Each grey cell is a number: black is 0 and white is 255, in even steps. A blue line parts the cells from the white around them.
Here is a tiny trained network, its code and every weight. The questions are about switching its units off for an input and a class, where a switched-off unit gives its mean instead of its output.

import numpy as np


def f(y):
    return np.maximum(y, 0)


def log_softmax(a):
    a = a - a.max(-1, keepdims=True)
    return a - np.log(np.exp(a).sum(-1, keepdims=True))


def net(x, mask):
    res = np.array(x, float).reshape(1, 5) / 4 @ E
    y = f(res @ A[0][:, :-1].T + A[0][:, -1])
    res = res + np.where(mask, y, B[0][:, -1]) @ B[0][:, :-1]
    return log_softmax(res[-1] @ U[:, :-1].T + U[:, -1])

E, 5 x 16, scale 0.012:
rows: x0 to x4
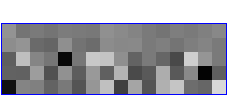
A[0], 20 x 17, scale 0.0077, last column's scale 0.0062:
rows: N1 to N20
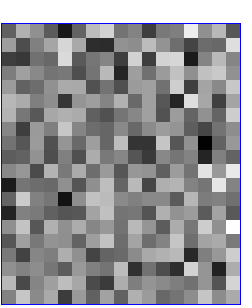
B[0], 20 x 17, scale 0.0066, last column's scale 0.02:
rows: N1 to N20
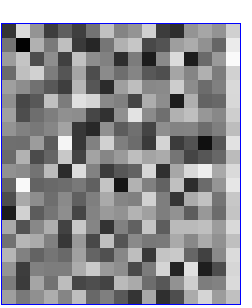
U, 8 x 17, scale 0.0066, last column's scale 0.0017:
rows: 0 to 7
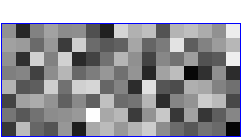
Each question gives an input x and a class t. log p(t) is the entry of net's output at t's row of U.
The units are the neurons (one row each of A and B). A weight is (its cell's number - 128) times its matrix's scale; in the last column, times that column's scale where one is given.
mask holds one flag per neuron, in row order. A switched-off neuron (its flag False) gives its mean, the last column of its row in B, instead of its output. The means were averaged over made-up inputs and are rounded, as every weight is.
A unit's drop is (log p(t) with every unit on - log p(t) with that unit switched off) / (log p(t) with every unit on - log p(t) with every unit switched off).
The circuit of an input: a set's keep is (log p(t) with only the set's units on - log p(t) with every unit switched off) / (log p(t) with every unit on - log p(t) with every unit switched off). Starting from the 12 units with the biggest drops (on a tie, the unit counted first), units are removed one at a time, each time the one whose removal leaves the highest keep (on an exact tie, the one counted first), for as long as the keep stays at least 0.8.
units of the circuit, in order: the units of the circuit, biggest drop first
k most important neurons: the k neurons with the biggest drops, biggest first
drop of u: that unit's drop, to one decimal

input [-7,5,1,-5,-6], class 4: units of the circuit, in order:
N6
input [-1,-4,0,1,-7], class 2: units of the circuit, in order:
N11, N15
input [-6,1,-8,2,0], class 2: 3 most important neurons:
N2, N19, N12
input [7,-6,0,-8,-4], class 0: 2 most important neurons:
N7, N5
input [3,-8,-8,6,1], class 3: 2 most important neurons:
N3, N17
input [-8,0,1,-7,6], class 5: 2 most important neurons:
N1, N20
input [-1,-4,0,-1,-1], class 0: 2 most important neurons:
N3, N6
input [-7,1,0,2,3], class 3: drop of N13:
0.1
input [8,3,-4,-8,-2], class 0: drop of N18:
0.0
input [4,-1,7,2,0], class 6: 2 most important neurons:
N6, N18
